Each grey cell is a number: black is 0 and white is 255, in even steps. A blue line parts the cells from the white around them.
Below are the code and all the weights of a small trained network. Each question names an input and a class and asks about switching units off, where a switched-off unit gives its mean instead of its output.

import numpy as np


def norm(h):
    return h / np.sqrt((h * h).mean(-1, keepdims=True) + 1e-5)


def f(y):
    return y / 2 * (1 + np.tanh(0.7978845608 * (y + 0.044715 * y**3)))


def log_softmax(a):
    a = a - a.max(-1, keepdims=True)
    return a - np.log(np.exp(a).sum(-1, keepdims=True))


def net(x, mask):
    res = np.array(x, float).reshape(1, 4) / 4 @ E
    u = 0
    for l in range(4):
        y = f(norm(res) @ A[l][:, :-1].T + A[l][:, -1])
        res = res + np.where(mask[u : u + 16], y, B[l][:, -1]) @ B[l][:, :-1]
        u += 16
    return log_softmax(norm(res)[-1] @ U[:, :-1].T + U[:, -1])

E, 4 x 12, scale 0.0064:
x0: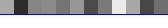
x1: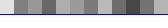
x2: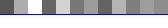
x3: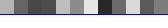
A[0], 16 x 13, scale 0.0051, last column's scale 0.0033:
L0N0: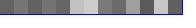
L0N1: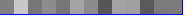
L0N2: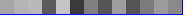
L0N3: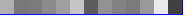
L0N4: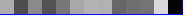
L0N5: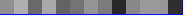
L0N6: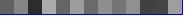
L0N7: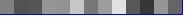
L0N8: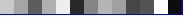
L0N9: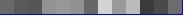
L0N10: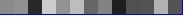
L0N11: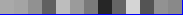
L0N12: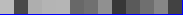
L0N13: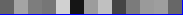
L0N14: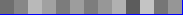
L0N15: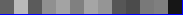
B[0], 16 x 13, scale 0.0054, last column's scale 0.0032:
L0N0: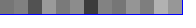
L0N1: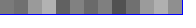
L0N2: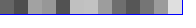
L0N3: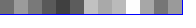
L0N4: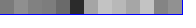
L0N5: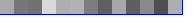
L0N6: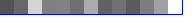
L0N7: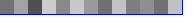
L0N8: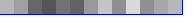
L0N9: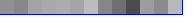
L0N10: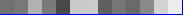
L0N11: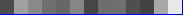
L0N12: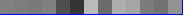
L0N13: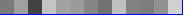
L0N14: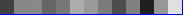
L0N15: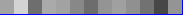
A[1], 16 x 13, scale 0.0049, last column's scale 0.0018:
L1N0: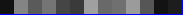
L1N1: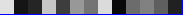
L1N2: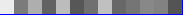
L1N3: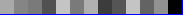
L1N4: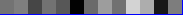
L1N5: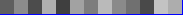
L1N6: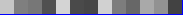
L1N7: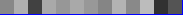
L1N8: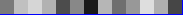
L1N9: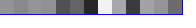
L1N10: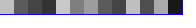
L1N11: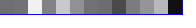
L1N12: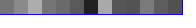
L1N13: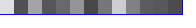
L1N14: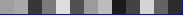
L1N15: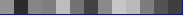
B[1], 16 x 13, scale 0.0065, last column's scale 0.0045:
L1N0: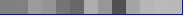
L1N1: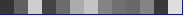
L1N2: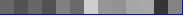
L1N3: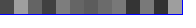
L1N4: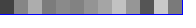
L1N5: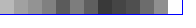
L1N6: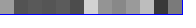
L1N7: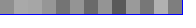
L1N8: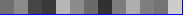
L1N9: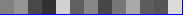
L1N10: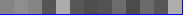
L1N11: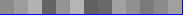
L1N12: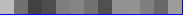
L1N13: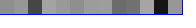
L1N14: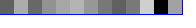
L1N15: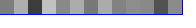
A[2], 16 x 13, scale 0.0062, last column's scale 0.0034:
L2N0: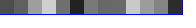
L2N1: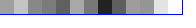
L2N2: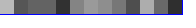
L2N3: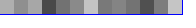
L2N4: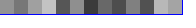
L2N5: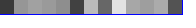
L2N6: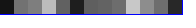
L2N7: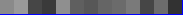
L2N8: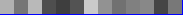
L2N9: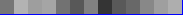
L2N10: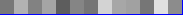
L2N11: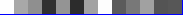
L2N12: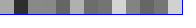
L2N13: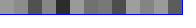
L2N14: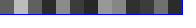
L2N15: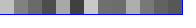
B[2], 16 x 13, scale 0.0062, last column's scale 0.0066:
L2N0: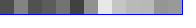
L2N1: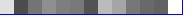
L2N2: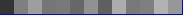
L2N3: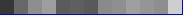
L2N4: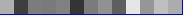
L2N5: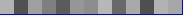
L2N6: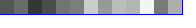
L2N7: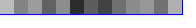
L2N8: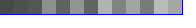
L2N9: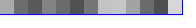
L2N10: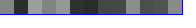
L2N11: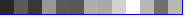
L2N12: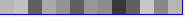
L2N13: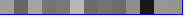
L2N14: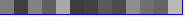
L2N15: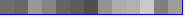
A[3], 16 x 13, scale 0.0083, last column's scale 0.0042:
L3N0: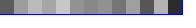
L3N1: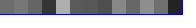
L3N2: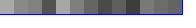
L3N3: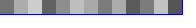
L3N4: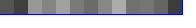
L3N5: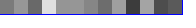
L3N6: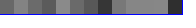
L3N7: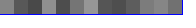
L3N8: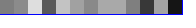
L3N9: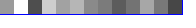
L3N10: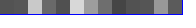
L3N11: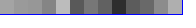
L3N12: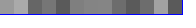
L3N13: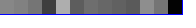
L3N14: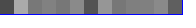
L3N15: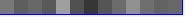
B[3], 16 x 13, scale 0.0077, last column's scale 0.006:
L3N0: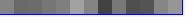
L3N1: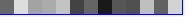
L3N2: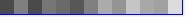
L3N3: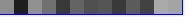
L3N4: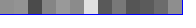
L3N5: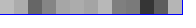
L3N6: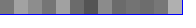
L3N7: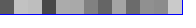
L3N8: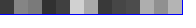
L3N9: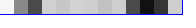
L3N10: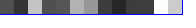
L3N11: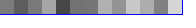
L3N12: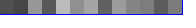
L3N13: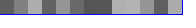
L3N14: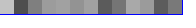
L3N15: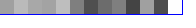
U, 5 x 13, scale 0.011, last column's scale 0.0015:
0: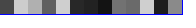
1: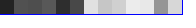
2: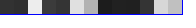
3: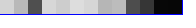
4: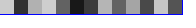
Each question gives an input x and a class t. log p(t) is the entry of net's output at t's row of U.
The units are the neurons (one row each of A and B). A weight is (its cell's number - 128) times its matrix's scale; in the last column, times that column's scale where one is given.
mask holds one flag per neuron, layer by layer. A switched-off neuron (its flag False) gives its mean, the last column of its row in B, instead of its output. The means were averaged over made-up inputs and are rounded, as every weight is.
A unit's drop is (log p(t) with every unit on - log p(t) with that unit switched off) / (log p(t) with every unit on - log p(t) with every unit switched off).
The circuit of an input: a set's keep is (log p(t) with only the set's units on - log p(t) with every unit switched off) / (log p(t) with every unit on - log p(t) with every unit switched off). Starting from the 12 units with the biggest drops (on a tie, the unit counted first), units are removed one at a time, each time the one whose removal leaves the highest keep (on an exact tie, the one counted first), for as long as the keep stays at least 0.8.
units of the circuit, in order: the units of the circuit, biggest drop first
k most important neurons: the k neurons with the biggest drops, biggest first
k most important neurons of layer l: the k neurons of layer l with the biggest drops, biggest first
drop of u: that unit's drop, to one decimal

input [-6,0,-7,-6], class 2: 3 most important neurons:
[L1N1, L0N10, L3N10]
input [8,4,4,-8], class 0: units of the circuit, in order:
[L1N9]
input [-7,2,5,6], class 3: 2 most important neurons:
[L1N14, L0N13]
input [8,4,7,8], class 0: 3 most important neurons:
[L1N10, L1N3, L0N11]
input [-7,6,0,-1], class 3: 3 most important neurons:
[L1N14, L0N13, L0N5]
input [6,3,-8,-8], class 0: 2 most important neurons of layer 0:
[L0N2, L0N5]
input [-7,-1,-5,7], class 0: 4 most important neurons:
[L1N10, L1N3, L0N7, L0N9]
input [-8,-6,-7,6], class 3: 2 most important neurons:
[L0N2, L0N5]
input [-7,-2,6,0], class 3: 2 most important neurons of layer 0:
[L0N6, L0N10]
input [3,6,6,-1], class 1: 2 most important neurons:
[L0N8, L0N10]
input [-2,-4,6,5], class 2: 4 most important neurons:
[L0N2, L1N5, L1N9, L1N8]
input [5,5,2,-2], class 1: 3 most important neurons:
[L0N8, L2N11, L0N13]
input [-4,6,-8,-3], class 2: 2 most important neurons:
[L0N10, L1N1]
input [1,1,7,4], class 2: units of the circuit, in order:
[L0N2]
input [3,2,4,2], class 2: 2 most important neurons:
[L0N2, L0N13]
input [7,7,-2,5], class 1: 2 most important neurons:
[L2N11, L0N4]
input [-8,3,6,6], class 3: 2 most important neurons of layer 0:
[L0N13, L0N2]
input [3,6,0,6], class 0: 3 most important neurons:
[L1N10, L0N11, L1N3]
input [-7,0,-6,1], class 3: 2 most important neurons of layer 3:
[L3N9, L3N5]
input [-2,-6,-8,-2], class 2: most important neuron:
[L1N1]
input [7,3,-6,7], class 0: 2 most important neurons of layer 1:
[L1N10, L1N3]
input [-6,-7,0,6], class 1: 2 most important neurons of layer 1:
[L1N0, L1N9]
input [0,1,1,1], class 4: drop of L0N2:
0.2
